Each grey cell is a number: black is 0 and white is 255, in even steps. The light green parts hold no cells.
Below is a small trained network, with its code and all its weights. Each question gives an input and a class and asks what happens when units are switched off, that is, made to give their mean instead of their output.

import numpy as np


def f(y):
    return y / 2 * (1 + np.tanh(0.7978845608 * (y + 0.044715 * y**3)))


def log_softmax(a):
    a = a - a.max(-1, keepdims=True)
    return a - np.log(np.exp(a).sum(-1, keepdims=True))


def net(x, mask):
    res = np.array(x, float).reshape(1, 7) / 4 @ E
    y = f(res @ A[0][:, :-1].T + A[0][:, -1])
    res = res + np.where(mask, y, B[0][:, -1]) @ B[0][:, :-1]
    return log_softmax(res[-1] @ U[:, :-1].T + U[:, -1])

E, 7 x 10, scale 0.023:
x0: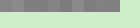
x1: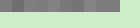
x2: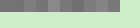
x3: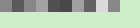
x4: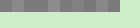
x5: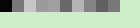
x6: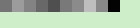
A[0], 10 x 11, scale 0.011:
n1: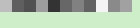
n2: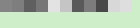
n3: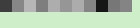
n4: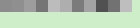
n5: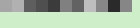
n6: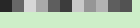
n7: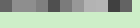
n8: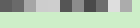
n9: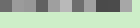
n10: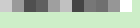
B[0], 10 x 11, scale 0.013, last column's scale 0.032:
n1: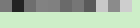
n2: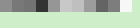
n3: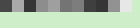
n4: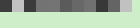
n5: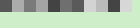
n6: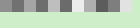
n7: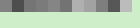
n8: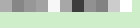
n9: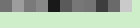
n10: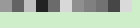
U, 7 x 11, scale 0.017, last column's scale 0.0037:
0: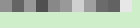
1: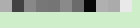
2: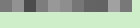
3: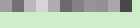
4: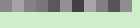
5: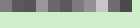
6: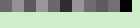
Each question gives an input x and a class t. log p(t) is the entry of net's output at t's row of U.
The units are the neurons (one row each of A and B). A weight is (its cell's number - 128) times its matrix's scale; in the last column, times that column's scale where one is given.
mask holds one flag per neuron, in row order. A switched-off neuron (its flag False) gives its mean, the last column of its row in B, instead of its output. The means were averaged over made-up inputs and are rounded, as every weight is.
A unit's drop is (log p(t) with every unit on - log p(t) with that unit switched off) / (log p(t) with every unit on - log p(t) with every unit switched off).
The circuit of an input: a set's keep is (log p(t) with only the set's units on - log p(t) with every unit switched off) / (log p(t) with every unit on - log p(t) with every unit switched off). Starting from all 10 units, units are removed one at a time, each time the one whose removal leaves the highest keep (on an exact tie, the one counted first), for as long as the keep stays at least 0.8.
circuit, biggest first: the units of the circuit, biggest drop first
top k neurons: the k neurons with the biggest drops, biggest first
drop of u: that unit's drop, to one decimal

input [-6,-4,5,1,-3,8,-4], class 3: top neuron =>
(n8)
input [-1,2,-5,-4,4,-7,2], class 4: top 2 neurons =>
(n5, n6)
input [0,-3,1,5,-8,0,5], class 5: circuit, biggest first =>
(n2, n1)
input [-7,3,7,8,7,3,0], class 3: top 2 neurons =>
(n2, n10)
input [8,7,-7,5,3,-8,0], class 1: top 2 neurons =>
(n1, n10)
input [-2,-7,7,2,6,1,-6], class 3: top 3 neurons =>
(n8, n3, n10)
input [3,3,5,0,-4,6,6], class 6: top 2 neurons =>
(n2, n10)
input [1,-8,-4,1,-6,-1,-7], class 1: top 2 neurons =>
(n6, n8)
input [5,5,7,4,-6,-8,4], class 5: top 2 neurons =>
(n1, n5)
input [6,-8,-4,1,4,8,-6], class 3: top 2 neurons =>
(n8, n6)
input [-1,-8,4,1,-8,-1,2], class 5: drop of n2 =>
0.2
